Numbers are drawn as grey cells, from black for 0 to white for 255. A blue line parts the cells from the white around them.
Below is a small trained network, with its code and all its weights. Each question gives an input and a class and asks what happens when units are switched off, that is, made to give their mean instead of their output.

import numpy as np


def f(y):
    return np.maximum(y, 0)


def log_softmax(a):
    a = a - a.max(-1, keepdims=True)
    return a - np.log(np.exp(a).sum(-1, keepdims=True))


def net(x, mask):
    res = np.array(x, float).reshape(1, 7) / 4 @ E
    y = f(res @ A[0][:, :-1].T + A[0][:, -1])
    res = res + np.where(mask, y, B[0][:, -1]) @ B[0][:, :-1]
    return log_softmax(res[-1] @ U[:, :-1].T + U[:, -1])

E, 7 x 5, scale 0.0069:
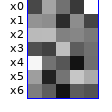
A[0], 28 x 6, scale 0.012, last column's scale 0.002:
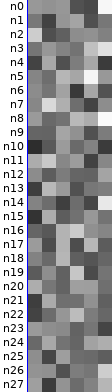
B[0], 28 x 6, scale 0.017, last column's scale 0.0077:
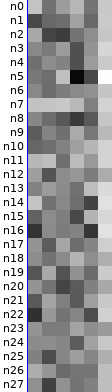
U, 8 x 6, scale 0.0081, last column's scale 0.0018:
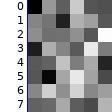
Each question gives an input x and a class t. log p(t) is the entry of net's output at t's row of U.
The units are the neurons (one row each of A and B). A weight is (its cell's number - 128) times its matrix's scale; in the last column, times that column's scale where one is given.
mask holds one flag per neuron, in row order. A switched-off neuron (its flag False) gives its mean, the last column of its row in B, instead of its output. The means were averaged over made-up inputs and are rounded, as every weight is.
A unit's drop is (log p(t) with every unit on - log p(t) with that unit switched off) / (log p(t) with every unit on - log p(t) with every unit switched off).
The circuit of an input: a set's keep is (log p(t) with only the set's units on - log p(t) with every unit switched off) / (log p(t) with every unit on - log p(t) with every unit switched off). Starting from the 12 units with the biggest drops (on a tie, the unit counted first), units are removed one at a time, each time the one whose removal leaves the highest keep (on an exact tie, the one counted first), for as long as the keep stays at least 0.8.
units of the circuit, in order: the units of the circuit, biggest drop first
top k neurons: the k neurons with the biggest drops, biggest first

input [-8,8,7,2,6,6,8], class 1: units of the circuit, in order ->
(n2)
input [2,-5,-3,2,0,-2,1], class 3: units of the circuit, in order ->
(n14 n0)
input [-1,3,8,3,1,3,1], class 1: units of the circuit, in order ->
(n5 n2)
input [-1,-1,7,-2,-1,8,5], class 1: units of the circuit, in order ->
(n5 n2)
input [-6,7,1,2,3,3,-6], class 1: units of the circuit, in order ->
(n5 n2)
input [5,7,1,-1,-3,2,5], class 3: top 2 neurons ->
(n15 n4)
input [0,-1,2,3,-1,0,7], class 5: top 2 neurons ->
(n5 n8)
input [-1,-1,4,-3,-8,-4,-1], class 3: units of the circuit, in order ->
(n15 n14)
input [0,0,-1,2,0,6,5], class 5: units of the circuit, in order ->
(n5 n27)
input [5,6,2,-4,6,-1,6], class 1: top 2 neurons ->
(n5 n2)
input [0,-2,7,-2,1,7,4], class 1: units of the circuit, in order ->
(n2 n5)
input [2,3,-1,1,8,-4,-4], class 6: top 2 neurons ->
(n5 n7)
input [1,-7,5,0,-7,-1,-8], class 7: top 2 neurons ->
(n5 n16)
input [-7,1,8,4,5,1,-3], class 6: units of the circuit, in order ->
(n11)
